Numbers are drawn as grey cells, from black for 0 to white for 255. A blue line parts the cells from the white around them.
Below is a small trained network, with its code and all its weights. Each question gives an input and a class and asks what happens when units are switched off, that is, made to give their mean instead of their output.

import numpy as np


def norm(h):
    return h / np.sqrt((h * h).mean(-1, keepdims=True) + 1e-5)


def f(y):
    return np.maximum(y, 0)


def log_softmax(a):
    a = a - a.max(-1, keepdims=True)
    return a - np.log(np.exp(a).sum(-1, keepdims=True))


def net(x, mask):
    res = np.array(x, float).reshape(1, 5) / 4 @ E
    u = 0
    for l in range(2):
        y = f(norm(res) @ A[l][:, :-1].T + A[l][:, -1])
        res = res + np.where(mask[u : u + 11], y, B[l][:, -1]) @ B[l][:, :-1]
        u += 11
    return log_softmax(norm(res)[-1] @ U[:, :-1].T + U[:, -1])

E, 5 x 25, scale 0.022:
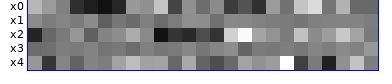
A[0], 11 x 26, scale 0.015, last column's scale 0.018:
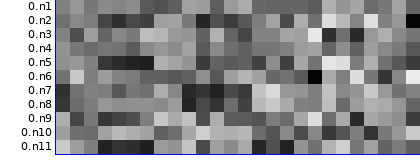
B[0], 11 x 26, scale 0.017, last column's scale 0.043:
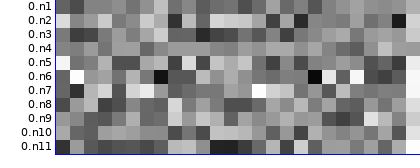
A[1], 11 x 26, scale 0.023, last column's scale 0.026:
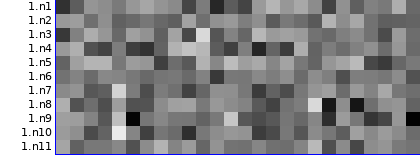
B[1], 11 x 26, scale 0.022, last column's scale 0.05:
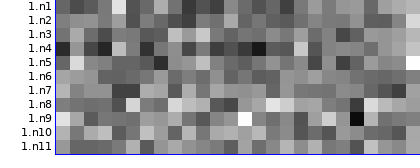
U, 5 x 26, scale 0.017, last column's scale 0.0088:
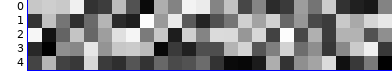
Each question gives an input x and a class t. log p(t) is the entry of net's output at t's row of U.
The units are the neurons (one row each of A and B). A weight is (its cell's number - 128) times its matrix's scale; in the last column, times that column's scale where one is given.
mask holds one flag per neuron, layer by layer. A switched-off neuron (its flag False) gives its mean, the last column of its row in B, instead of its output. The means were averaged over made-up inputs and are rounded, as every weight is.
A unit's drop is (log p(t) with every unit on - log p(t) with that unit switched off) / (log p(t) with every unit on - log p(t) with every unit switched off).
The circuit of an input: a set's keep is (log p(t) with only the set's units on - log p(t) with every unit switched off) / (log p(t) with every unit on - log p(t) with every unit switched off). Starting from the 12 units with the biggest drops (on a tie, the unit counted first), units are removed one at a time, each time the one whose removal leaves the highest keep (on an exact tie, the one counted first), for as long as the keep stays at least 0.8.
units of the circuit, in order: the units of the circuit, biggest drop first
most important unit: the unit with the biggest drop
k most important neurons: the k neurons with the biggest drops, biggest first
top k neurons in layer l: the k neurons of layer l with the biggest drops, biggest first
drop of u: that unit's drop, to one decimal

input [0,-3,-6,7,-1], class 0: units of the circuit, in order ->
0.n10
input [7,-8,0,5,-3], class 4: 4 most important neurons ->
0.n11, 0.n7, 1.n4, 0.n10
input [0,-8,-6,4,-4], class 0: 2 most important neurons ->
0.n10, 0.n8
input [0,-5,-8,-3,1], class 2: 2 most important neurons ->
0.n10, 0.n6
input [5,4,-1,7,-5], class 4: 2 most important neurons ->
0.n11, 0.n7
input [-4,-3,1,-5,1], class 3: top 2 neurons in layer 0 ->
0.n6, 0.n5
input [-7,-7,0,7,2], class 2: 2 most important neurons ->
0.n6, 0.n11
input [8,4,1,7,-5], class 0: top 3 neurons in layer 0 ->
0.n2, 0.n5, 0.n8
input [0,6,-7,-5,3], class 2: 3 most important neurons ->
0.n10, 0.n6, 0.n8
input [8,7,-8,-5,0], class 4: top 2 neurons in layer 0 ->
0.n11, 0.n8
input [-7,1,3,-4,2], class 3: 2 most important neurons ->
0.n6, 1.n1
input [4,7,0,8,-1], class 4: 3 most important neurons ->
0.n11, 0.n7, 1.n4
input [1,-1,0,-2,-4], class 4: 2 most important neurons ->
0.n7, 0.n10
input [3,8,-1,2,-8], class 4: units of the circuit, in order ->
0.n7
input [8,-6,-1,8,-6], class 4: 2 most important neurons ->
0.n11, 0.n7
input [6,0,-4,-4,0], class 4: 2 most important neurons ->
0.n11, 1.n4
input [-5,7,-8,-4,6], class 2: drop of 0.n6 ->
0.2
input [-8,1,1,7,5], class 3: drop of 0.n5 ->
0.3
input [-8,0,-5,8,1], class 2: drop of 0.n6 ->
0.7
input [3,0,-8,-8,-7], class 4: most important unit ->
0.n11
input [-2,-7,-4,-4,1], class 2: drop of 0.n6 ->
0.7
